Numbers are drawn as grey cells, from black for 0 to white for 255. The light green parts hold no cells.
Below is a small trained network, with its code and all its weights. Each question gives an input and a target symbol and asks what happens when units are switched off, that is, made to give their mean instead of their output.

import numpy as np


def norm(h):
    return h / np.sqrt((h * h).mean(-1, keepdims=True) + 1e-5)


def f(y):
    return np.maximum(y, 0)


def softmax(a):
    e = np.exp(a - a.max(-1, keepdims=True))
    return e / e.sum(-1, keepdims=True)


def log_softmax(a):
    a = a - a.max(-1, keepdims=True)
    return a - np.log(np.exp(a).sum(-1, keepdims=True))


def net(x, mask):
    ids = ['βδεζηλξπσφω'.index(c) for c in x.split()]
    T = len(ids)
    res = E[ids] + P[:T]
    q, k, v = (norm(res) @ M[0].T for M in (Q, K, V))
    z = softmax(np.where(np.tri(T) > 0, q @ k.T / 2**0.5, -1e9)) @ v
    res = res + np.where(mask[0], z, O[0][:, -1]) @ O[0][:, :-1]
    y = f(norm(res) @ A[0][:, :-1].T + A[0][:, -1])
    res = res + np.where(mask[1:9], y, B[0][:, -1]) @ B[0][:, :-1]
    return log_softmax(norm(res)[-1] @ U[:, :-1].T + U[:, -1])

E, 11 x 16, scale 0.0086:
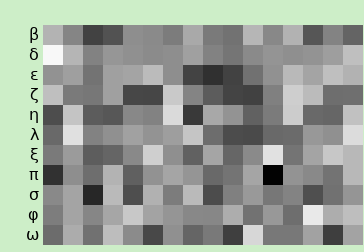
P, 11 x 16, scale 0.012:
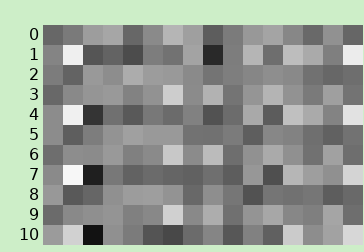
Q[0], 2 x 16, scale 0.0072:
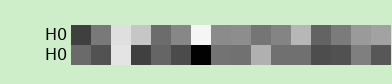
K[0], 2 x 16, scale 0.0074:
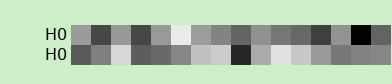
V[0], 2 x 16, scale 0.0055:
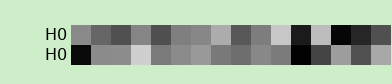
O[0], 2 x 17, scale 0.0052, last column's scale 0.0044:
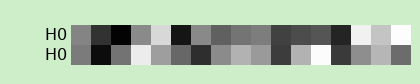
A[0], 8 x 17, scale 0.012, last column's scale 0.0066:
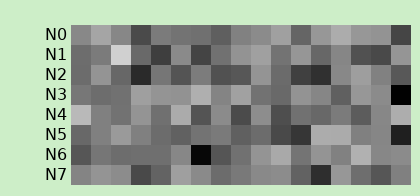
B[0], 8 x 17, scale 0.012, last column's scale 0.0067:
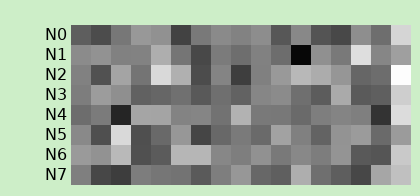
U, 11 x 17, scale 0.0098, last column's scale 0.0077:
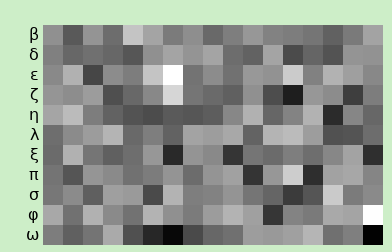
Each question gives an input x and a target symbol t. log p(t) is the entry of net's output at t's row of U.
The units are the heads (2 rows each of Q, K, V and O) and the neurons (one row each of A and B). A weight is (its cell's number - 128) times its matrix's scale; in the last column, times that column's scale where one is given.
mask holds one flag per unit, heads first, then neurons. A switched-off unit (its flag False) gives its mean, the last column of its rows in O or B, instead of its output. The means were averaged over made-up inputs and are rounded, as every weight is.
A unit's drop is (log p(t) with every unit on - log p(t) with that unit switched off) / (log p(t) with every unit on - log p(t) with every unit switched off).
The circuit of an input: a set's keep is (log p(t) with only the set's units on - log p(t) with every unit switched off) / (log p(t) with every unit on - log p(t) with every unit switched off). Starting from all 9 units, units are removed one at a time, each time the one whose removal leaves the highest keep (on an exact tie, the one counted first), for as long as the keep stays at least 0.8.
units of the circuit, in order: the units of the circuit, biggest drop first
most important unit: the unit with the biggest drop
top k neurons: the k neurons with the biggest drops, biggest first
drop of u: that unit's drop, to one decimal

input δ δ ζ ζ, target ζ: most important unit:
N3
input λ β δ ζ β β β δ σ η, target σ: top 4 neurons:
(N3, N2, N7, N6)
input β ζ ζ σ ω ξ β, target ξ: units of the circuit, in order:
(H0, N1, N7)
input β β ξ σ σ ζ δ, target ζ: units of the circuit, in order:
(N3, N2)
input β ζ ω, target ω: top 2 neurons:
(N3, N2)
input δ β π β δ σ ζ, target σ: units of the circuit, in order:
(H0, N2)
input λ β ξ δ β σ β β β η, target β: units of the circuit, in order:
(H0, N2)
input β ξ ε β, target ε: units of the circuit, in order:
(H0, N2, N3, N0)
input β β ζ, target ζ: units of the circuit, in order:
(N2, H0)
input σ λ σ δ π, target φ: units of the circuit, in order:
(H0, N5, N6, N2)
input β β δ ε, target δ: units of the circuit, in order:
(H0, N7)
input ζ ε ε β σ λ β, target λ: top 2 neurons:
(N3, N2)
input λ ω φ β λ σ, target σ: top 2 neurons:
(N2, N4)
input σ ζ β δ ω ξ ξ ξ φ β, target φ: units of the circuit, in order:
(H0, N1)
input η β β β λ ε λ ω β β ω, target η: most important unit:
N6
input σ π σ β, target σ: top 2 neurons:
(N2, N3)
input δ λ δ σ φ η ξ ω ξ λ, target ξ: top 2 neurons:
(N1, N7)
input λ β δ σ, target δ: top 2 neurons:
(N7, N2)
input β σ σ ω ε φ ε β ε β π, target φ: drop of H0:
0.3
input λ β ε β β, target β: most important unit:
N2
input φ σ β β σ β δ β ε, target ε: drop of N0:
0.2
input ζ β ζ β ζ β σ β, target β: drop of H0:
0.1
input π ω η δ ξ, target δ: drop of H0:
0.4
